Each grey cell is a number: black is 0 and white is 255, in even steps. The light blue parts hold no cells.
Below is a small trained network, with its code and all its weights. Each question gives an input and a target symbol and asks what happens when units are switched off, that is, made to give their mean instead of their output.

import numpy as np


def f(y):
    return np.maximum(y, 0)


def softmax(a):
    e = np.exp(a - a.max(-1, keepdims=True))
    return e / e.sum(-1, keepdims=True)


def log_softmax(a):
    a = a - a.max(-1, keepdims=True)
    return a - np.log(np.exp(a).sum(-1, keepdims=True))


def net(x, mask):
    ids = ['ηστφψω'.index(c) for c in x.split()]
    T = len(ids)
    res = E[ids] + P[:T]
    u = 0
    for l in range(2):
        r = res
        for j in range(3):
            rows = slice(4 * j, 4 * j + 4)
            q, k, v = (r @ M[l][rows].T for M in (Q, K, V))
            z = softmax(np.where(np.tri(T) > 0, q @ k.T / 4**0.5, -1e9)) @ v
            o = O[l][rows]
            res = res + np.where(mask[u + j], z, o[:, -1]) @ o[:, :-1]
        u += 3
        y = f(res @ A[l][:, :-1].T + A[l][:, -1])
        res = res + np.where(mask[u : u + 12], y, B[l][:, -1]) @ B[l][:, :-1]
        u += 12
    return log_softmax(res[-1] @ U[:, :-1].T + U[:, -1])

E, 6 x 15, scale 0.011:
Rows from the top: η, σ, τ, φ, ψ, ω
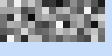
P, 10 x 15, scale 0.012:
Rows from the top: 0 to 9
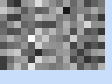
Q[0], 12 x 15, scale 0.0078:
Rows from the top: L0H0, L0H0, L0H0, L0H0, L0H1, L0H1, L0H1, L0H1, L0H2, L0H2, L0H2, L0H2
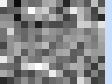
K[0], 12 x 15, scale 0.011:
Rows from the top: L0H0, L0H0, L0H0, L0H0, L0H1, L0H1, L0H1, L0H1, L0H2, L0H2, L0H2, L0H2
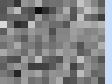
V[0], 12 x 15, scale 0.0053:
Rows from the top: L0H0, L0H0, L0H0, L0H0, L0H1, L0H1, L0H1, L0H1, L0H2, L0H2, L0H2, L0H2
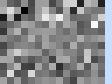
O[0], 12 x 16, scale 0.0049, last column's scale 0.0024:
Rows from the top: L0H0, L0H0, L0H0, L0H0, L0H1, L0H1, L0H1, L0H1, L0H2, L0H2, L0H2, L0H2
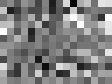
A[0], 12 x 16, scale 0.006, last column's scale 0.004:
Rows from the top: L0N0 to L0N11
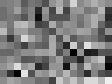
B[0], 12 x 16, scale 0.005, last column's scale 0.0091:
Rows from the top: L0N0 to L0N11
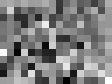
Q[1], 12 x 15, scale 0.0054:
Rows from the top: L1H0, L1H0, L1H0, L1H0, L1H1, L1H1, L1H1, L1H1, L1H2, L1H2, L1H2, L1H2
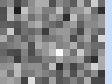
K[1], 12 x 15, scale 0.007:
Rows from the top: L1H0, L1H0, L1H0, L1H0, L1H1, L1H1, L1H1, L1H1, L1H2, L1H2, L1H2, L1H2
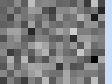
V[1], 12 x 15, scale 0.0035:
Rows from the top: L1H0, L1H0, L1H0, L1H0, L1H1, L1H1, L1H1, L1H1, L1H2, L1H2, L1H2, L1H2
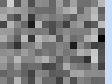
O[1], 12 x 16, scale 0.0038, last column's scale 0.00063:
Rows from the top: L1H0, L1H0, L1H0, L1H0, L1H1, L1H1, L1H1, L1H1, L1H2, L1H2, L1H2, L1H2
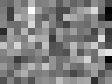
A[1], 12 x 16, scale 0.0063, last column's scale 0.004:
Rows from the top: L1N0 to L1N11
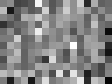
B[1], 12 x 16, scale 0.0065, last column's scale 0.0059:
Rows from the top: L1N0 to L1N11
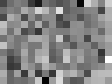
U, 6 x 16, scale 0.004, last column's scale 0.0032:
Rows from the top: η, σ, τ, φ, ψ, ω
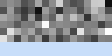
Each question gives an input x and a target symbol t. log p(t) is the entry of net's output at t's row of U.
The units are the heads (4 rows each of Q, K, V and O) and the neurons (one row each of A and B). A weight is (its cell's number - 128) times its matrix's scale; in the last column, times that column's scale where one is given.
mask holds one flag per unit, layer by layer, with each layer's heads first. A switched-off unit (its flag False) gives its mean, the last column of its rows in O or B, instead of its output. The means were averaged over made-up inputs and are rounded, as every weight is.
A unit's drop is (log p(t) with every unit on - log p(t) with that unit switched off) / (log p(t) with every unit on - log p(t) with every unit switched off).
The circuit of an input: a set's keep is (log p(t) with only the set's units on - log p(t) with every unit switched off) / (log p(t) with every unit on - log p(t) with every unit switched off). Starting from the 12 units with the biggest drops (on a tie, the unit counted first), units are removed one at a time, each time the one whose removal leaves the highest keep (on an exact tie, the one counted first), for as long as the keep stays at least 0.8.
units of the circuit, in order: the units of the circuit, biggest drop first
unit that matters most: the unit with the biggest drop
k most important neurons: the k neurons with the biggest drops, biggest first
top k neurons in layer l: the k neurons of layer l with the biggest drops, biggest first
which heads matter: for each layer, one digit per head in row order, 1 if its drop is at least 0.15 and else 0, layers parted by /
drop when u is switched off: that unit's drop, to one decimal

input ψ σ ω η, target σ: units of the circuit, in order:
(L0H0, L0H2, L0N2)
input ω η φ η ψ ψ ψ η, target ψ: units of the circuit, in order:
(L0H0, L0H2)
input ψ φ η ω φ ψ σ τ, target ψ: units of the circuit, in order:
(L0H0, L0H2)
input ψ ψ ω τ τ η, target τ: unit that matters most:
L0H2
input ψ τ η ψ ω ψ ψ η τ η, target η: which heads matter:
100 / 000
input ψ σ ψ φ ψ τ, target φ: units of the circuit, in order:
(L0H0, L1N7, L1N8)
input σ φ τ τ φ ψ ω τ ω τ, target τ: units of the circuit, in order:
(L0H2, L1N10, L0H0)
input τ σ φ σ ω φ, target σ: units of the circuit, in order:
(L0H0, L0H2, L0N1)
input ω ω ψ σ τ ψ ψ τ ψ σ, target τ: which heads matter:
001 / 000
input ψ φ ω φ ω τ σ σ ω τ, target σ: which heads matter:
101 / 000
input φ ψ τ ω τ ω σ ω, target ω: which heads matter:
001 / 000
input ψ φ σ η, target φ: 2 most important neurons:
(L0N9, L1N7)
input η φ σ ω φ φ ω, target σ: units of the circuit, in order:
(L1N0, L0N11, L0H0)
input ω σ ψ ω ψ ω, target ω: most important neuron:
(L0N6)
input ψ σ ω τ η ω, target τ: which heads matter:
001 / 000
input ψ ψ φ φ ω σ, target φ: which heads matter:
100 / 000
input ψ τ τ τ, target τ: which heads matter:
101 / 000
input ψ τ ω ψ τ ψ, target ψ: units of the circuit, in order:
(L0H0, L0N11)
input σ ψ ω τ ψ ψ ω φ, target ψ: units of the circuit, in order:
(L0H0, L0H2)
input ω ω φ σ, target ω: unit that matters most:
L0H2
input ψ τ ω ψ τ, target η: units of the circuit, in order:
(L1N11, L0N11)
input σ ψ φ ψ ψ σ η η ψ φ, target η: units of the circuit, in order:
(L0H0, L0N9)
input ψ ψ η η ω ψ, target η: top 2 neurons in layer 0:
(L0N8, L0N9)
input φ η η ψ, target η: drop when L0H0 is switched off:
1.5
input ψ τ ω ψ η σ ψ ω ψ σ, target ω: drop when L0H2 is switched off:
0.3
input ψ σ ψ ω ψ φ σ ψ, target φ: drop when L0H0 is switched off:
0.8
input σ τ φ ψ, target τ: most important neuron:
(L1N10)
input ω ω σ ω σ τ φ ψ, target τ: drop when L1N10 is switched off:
0.5
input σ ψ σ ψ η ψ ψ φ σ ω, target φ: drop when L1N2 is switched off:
0.0
